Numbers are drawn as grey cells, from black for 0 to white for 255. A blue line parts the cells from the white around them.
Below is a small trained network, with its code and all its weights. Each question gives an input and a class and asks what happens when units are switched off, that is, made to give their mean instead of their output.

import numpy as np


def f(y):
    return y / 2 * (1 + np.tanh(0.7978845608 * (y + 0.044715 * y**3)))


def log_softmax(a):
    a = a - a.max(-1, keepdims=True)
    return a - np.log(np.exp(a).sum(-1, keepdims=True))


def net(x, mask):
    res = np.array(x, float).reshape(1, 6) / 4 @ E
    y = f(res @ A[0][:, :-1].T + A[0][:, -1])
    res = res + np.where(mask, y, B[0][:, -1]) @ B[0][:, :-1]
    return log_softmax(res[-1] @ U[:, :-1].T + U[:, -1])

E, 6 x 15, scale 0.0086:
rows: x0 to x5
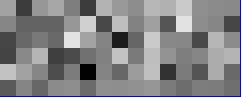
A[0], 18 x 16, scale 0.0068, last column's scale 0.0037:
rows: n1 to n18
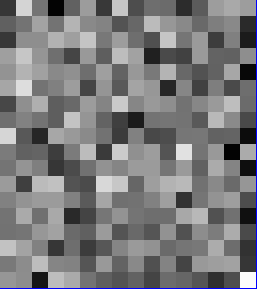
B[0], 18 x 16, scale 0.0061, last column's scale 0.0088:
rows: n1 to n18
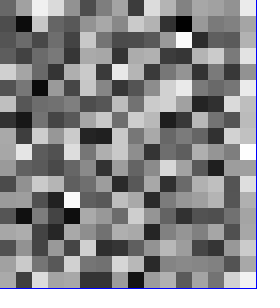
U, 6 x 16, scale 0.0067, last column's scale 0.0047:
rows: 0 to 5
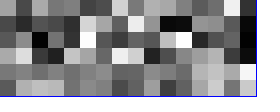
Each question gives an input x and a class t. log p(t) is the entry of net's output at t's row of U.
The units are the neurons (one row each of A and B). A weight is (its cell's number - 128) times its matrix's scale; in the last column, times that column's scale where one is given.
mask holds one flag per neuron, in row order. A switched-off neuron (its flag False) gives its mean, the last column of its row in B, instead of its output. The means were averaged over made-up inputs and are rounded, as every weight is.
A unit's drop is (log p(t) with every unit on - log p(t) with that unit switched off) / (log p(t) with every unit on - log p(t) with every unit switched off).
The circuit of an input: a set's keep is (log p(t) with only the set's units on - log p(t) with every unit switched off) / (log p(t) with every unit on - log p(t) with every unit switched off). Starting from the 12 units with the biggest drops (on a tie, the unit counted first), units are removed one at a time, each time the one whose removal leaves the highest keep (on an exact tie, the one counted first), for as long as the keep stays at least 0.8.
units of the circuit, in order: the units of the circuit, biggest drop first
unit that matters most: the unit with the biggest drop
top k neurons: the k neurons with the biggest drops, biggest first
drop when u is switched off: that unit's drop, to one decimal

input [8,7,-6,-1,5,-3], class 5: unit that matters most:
n12
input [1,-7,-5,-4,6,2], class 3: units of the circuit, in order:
n13, n17
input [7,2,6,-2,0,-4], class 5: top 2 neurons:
n4, n14
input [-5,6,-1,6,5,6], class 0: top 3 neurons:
n1, n7, n11
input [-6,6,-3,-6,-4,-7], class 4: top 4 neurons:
n4, n18, n7, n10
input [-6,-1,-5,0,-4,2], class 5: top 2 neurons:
n1, n8
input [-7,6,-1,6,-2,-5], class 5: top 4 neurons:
n1, n4, n18, n9
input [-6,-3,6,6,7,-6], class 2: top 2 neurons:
n6, n16
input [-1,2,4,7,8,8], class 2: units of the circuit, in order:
n6, n16
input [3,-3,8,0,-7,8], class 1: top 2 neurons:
n2, n8
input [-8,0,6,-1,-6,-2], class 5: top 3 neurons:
n1, n18, n4
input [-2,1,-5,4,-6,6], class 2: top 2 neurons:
n3, n18
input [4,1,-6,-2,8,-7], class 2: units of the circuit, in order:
n16, n6
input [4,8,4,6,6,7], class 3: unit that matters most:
n10
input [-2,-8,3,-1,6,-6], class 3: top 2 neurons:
n13, n17
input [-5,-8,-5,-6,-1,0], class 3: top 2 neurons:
n15, n17
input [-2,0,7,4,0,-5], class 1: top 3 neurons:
n8, n2, n18
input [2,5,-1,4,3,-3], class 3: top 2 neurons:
n10, n18
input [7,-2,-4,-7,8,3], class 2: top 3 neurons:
n6, n16, n1
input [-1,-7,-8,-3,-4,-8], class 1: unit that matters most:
n4
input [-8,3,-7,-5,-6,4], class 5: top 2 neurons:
n18, n4
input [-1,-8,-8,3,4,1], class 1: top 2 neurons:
n4, n14
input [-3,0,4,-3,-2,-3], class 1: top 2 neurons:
n8, n1
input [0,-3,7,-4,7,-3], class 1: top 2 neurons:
n8, n2
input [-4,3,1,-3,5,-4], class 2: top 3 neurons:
n6, n12, n16
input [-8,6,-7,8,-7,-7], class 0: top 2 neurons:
n1, n7
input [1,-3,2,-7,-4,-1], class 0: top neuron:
n18
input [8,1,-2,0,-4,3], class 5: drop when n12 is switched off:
0.5
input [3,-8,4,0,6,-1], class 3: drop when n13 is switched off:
0.2
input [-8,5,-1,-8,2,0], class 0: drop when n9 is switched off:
0.6
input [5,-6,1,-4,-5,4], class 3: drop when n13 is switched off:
0.2
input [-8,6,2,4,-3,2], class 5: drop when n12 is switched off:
-0.2
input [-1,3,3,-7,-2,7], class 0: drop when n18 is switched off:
0.2
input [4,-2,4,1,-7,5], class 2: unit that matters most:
n3
